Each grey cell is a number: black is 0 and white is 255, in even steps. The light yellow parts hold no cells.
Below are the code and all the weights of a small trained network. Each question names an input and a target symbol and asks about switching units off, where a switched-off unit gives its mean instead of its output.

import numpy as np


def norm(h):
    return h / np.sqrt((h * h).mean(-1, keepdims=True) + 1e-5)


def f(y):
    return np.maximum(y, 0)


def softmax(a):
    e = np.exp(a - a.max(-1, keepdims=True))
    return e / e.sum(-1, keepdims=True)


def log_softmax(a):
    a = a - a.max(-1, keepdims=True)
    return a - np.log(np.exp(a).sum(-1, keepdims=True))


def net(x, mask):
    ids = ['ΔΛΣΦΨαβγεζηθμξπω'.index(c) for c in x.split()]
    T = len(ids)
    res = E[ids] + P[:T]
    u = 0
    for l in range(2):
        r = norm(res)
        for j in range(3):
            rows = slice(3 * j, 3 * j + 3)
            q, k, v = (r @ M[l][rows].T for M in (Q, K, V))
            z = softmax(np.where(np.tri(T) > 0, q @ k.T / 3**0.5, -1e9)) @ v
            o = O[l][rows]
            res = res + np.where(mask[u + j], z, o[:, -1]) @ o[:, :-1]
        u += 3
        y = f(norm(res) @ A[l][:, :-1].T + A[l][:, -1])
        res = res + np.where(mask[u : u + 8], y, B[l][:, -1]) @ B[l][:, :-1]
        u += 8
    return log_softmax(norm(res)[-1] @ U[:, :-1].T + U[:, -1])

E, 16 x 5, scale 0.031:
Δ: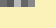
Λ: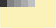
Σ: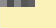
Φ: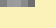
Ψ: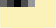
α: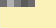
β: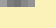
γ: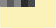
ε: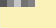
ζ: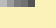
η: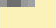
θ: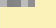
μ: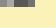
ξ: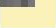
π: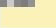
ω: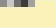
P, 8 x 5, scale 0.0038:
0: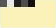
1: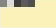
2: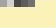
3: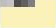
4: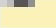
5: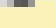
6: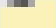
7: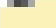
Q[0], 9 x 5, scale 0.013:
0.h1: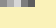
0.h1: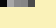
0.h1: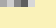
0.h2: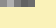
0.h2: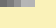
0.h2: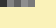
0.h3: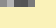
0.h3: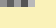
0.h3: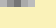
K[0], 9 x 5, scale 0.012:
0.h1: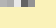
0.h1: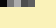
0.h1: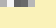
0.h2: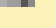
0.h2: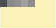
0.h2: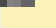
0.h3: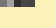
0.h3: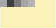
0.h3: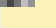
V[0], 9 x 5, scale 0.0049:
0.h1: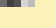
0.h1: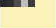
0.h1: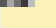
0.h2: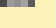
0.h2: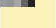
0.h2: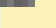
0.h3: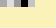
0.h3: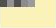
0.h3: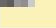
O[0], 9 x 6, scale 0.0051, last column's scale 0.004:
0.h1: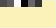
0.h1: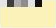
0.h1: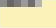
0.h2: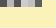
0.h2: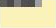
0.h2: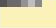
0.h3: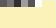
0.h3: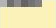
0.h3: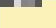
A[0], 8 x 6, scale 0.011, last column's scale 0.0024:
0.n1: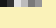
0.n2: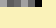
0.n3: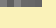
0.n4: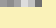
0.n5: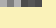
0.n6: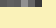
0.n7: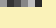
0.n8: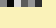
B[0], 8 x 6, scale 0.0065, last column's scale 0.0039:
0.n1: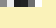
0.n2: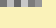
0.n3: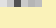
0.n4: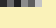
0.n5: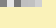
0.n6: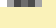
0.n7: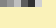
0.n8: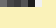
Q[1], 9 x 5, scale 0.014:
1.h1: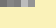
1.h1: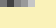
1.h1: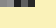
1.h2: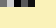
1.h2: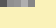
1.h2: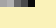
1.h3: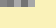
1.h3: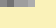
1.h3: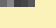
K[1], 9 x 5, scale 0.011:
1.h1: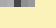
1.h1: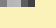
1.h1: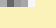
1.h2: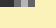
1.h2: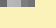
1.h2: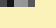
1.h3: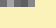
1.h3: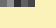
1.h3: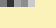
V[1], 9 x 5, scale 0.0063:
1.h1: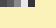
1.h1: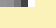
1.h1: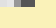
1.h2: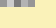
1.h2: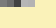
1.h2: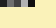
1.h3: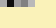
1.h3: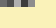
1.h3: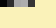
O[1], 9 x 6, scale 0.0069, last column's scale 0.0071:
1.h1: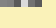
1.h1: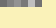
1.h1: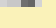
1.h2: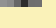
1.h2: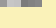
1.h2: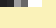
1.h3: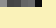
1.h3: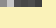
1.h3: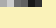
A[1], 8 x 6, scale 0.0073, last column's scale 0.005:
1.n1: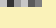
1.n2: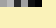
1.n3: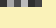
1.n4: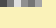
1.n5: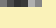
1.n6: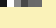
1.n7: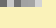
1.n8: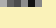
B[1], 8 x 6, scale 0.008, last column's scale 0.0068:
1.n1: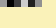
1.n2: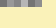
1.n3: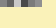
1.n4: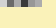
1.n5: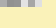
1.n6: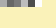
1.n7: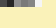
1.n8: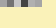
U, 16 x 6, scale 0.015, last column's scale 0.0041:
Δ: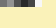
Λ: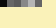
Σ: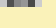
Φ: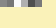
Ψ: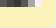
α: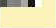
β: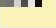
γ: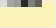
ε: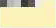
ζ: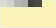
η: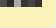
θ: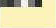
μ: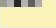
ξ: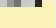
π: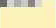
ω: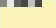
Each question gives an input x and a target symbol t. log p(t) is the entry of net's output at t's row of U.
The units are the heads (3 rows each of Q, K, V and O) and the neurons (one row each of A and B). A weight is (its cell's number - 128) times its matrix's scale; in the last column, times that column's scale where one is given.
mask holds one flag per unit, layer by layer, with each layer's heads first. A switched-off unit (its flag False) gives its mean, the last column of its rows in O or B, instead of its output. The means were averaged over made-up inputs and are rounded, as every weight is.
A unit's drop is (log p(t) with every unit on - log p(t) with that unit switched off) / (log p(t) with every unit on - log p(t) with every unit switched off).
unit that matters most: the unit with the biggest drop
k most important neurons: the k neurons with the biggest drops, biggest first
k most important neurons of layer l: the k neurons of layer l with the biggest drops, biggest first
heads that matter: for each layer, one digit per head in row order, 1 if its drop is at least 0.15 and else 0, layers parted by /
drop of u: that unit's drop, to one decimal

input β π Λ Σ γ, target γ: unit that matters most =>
0.n3
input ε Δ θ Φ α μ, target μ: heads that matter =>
001 / 010
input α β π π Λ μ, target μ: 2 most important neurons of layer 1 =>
(1.n6, 1.n5)
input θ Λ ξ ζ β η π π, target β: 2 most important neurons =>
(0.n1, 0.n4)
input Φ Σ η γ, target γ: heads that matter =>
100 / 001
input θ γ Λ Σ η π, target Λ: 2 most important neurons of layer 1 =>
(1.n7, 1.n5)
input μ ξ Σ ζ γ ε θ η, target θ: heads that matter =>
001 / 110
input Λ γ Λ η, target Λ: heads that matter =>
010 / 100
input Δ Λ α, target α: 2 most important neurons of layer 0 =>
(0.n1, 0.n4)
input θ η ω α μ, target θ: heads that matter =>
000 / 010
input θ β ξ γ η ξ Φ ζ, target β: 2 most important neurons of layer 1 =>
(1.n6, 1.n5)
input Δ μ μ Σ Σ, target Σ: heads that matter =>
000 / 000
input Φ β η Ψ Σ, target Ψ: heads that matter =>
101 / 111
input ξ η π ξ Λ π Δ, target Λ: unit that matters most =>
1.h1
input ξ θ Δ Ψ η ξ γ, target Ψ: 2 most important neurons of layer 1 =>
(1.n6, 1.n4)
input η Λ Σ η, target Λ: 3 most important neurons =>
(0.n4, 0.n8, 1.n6)
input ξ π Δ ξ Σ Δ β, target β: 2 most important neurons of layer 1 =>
(1.n6, 1.n5)
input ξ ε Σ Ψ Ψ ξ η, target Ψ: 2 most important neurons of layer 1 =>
(1.n6, 1.n7)
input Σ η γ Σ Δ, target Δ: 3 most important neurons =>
(0.n8, 0.n1, 1.n7)
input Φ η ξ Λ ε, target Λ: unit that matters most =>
0.n1
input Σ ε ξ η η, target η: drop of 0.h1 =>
0.6
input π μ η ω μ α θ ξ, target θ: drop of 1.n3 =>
0.0
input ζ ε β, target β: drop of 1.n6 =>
0.1
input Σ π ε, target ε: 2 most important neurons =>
(0.n1, 1.n5)
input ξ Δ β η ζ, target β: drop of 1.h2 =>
0.6
